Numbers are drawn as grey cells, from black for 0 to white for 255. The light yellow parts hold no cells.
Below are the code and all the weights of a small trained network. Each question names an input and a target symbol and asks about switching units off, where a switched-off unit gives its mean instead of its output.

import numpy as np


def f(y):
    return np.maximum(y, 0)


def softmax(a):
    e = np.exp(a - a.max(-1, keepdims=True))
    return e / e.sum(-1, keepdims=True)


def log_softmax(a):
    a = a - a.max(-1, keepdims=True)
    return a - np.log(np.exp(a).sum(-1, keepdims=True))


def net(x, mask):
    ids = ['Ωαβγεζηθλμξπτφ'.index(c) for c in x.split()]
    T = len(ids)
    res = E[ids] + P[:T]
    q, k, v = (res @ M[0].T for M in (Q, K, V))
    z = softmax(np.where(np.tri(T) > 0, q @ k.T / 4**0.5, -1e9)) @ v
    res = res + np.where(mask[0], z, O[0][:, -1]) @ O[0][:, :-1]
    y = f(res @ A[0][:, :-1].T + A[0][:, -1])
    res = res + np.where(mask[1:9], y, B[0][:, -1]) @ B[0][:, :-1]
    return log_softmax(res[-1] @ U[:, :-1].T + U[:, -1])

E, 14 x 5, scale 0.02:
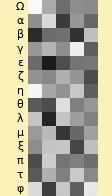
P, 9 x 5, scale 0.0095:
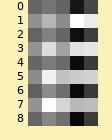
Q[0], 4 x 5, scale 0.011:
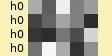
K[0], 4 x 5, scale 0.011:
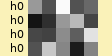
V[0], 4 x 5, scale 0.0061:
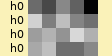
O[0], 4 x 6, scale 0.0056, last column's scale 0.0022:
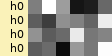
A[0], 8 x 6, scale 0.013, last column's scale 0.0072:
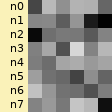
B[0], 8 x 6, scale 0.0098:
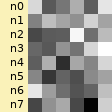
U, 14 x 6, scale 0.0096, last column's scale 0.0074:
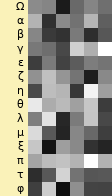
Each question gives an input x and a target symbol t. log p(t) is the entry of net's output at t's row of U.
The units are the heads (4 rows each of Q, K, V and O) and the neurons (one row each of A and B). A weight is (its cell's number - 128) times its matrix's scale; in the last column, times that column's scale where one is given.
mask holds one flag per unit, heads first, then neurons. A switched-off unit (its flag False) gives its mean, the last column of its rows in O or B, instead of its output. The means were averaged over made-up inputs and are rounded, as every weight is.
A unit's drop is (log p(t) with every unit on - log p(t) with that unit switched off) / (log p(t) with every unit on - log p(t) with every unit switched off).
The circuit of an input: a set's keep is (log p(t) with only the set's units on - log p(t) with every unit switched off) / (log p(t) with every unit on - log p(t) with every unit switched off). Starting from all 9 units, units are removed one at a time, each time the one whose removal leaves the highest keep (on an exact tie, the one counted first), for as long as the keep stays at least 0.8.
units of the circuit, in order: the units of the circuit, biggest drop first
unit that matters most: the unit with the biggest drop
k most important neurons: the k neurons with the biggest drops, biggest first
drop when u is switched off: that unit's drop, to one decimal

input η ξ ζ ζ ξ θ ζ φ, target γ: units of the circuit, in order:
[h0 n4]
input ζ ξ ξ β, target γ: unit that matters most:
n0
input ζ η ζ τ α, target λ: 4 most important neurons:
[n1 n7 n0 n6]
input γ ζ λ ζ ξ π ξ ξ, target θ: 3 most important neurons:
[n0 n3 n2]
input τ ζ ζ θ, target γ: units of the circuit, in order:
[n4 h0]
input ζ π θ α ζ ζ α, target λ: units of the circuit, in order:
[n1 n7]
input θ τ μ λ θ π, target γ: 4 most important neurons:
[n0 n3 n6 n1]
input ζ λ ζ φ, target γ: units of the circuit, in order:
[n4 h0]
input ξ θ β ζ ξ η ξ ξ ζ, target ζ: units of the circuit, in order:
[n3 h0]
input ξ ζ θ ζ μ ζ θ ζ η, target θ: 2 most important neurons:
[n1 n6]
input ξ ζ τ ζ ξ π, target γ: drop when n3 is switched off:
0.2
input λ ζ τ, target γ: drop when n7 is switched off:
0.3
